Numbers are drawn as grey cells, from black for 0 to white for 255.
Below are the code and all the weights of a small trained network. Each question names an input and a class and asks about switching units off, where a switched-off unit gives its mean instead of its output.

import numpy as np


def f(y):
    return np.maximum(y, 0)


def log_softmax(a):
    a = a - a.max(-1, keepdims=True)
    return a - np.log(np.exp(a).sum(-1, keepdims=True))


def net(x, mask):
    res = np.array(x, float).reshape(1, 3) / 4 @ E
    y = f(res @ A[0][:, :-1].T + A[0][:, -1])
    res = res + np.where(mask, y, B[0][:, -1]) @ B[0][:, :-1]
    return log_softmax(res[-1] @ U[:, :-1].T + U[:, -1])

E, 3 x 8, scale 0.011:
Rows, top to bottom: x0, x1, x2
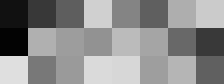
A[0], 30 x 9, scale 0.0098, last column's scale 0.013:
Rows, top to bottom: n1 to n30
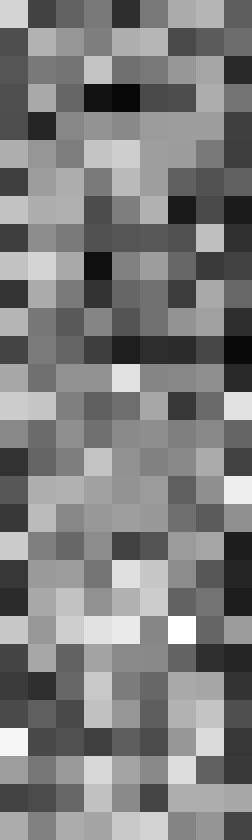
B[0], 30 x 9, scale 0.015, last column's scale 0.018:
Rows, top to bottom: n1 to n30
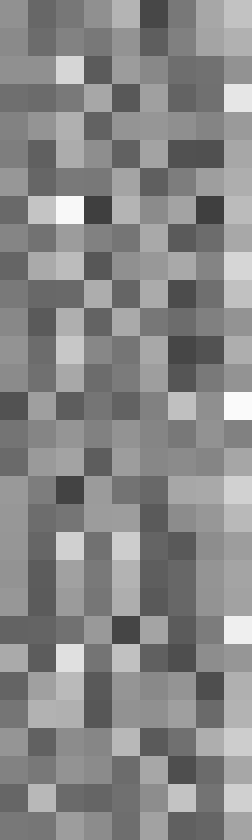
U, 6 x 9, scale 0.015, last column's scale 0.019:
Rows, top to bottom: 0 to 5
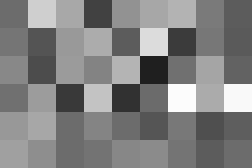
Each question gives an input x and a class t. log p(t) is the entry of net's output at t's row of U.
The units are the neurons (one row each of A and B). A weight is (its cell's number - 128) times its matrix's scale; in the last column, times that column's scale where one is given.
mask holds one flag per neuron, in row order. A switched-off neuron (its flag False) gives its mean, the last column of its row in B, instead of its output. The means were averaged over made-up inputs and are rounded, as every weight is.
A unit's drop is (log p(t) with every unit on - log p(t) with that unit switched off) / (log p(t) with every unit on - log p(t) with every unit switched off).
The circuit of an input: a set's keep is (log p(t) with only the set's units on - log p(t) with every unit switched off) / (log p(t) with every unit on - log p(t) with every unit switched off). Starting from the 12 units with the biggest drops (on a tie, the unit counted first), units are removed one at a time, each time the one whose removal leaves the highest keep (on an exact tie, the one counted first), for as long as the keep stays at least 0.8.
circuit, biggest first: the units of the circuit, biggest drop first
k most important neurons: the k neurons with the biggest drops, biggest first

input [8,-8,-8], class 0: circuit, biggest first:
n26
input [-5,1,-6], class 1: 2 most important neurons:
n4; n11
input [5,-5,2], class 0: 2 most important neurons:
n29; n26
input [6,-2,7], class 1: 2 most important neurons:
n23; n28
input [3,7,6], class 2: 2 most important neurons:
n21; n22
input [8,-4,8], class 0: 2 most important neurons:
n29; n26
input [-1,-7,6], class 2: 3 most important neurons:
n1; n27; n4
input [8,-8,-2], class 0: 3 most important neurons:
n29; n26; n25
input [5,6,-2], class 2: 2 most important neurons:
n19; n22
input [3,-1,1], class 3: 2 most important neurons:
n8; n10
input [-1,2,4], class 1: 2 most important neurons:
n29; n23
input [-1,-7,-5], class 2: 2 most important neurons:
n27; n1
